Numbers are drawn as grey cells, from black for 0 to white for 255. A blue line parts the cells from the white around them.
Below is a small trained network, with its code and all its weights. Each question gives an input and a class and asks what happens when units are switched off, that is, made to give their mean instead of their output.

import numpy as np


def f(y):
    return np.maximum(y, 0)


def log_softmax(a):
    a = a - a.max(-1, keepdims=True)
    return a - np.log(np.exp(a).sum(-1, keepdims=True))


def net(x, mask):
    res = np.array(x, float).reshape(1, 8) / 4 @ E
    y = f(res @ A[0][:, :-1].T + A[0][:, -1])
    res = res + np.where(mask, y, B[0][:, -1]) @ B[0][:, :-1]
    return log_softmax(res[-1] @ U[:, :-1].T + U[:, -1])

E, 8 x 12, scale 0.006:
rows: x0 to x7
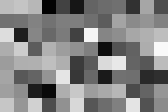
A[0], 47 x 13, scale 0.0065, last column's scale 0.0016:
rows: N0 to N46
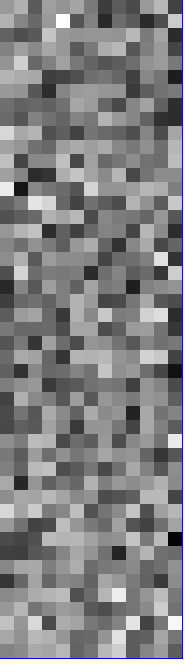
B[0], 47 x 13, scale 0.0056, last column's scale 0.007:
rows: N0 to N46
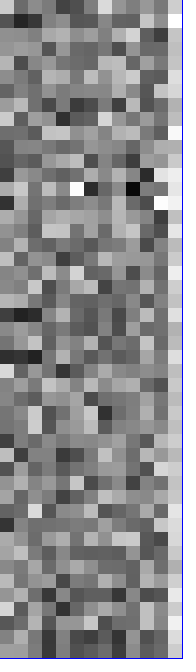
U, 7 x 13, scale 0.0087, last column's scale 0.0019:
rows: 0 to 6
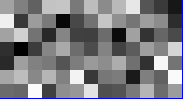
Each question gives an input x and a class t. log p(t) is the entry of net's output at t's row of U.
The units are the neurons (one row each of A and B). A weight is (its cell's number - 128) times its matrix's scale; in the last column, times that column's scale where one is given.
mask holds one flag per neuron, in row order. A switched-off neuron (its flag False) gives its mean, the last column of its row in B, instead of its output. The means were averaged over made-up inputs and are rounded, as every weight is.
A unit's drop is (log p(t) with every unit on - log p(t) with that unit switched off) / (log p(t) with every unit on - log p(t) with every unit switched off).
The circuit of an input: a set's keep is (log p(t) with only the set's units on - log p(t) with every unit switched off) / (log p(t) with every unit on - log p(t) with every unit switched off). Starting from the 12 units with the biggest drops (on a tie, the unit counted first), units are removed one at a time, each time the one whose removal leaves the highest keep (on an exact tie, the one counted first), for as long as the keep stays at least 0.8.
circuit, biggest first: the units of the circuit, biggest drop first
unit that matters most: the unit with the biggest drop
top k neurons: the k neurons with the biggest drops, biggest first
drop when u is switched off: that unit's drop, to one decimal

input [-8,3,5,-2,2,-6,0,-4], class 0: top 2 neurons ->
N38, N2
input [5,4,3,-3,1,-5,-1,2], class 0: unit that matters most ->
N16
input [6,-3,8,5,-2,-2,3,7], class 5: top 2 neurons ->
N13, N34
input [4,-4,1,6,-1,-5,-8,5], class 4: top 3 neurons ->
N14, N31, N33
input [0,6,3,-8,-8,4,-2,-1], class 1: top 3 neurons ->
N32, N8, N26
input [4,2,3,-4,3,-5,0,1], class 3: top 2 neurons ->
N25, N22
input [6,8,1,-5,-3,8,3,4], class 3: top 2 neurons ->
N1, N11
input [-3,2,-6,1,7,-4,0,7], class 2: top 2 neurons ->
N45, N42
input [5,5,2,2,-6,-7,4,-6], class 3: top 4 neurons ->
N25, N22, N42, N45
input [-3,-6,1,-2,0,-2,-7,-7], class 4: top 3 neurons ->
N14, N33, N31
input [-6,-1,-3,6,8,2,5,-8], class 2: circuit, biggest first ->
N42, N46
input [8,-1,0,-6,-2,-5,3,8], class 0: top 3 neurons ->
N16, N5, N9
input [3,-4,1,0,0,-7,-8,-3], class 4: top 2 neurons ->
N14, N1
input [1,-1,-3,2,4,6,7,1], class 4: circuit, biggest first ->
N12
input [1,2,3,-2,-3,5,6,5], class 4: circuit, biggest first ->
N12, N37
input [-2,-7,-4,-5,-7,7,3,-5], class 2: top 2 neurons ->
N39, N21
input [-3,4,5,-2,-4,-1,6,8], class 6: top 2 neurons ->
N44, N36
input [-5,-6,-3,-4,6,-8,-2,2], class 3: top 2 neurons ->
N22, N25
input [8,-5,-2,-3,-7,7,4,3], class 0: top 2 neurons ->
N9, N5
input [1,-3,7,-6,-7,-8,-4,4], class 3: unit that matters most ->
N25
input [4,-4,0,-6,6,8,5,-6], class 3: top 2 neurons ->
N1, N11
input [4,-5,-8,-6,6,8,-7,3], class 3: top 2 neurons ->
N1, N13
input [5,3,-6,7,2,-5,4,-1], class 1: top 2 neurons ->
N43, N0
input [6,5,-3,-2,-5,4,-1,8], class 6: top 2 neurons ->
N44, N36
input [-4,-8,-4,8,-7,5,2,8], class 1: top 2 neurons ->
N0, N43
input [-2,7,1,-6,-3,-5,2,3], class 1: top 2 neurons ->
N26, N8
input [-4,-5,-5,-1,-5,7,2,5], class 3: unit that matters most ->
N1
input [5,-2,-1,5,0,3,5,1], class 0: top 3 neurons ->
N9, N5, N16
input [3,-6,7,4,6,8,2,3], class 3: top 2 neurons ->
N1, N11
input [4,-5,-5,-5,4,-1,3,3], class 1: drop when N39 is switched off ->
0.1
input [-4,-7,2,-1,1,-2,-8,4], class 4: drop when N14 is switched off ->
0.2
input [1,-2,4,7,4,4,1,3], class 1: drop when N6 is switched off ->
0.0
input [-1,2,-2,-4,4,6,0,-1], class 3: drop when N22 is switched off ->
-0.1
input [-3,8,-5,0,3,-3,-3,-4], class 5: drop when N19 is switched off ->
0.3
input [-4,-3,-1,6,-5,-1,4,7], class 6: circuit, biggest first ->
N36
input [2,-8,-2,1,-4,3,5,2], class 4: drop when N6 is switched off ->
0.2
